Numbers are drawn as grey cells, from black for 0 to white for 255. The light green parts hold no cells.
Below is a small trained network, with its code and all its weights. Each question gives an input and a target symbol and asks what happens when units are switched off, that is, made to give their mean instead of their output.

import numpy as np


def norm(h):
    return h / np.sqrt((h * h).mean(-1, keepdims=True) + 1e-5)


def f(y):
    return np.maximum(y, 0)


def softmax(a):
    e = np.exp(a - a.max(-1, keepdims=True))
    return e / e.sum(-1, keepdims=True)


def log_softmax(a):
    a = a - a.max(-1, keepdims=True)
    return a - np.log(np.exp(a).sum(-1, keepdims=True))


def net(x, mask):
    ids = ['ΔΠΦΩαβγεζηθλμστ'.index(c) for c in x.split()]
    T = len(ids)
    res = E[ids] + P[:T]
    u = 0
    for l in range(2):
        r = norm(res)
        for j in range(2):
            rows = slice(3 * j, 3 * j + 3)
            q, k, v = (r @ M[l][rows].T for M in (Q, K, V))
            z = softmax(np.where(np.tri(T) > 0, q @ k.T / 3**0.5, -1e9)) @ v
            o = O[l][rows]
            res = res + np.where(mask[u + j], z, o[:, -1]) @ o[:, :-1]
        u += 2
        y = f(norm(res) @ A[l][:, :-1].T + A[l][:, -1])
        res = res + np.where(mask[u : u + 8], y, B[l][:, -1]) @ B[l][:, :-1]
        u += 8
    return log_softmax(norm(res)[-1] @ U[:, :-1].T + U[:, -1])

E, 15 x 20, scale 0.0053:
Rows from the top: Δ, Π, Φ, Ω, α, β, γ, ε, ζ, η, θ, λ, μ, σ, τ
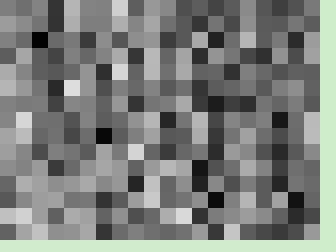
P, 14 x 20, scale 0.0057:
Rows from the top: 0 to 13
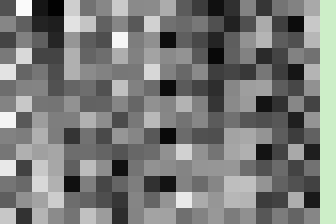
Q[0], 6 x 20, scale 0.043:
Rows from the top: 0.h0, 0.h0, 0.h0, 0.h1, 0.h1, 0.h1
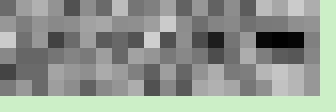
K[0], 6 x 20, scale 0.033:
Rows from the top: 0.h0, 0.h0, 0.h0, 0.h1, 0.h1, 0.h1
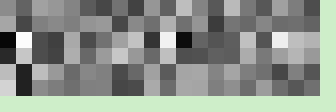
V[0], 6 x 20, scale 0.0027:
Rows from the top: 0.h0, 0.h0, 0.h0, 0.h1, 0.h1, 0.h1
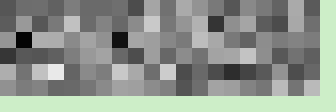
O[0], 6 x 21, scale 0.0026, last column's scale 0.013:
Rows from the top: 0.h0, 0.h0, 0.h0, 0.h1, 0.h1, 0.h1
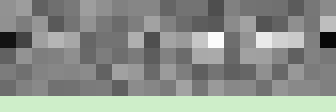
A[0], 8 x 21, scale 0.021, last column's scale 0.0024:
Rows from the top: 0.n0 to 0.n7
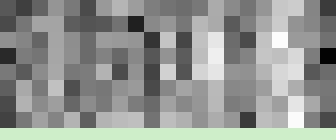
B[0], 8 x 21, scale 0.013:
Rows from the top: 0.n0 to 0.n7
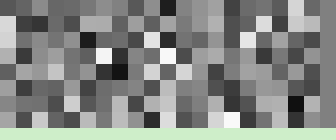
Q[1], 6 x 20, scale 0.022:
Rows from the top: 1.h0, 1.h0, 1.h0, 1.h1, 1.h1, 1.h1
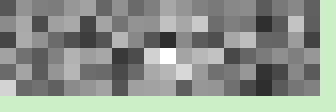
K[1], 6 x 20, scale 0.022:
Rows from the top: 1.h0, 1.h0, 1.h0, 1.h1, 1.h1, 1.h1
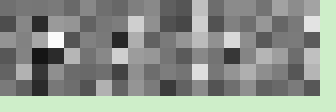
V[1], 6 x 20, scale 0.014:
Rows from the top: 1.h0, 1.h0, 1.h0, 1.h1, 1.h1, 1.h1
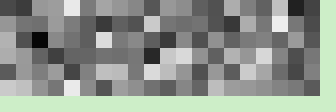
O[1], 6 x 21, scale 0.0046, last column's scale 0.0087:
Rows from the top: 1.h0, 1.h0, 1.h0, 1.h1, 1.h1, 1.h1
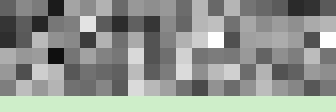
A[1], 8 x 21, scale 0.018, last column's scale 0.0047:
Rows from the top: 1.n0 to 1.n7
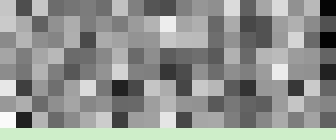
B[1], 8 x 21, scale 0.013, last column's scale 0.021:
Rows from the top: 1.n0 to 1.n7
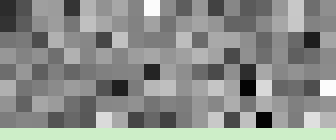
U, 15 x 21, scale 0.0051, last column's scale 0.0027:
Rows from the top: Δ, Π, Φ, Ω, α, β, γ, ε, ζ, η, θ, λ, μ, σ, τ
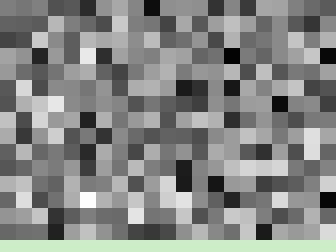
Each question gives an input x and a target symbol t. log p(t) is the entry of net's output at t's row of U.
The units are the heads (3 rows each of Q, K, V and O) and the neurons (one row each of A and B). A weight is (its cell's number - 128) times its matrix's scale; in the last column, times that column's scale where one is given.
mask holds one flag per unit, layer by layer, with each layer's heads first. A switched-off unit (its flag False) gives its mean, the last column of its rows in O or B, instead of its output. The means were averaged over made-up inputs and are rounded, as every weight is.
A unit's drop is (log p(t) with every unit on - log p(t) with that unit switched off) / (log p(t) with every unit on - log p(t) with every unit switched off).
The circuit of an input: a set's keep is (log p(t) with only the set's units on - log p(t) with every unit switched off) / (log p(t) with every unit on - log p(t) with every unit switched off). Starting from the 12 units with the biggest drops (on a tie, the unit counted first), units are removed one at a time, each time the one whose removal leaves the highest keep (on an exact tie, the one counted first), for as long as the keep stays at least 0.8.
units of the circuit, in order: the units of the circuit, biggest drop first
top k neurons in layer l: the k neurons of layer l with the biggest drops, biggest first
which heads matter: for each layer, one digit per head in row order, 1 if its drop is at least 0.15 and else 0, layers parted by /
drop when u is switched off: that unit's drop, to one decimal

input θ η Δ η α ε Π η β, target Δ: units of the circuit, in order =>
(1.n4 1.n5 1.h0)
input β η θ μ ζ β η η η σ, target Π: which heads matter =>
00 / 00
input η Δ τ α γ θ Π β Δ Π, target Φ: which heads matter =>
00 / 10
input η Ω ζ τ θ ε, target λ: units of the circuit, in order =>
(1.n5 1.h0 1.n7)
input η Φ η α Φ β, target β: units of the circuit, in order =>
(1.h1 1.n5 1.n7)
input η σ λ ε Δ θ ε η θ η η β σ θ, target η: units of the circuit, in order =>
(1.n7)
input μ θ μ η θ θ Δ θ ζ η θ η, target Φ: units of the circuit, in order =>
(1.n0 1.h1)
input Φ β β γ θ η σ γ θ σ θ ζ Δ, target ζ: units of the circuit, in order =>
(1.h0 1.n5 1.n6)
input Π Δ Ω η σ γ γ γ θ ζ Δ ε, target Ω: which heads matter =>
00 / 10
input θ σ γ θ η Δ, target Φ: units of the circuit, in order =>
(1.h1 1.n0)
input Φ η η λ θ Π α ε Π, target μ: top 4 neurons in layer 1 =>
(1.n3 1.n4 1.n5 1.n7)
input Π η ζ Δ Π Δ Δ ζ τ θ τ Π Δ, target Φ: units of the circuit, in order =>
(1.h0 1.n1 1.n5)
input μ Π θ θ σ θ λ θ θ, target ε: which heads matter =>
00 / 01
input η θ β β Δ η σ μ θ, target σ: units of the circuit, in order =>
(1.n5 1.h1)
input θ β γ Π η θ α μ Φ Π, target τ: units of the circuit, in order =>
(1.n5)
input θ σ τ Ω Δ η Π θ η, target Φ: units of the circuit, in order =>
(1.h1 1.n0)
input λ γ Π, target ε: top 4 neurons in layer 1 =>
(1.n3 1.n5 1.n2 1.n7)
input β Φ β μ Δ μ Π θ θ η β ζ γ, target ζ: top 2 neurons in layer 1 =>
(1.n5 1.n6)
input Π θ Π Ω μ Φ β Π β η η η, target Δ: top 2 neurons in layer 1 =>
(1.n4 1.n5)
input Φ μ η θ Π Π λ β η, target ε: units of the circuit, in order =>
(1.h1 1.n3 1.n2)
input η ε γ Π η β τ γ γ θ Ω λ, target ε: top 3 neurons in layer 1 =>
(1.n3 1.n5 1.n2)
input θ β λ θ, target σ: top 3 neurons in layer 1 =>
(1.n5 1.n7 1.n2)
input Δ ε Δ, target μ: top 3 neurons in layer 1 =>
(1.n3 1.n4 1.n5)
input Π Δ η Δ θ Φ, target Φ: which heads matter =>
00 / 01
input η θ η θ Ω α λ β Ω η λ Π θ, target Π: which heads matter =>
00 / 00
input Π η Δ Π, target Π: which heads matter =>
00 / 10
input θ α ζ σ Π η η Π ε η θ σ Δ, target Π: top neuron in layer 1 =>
(1.n2)
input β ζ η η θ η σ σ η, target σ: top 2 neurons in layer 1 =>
(1.n5 1.n7)
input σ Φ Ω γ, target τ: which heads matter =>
00 / 10
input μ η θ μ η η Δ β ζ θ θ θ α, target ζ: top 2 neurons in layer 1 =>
(1.n5 1.n6)
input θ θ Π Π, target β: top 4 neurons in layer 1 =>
(1.n5 1.n7 1.n2 1.n6)
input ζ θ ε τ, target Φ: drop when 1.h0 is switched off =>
0.4
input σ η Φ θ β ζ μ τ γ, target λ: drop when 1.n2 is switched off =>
0.0
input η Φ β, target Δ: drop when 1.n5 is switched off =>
0.3
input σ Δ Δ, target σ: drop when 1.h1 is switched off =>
0.7
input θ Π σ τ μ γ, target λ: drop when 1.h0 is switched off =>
0.4
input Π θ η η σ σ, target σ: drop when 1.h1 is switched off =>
0.4
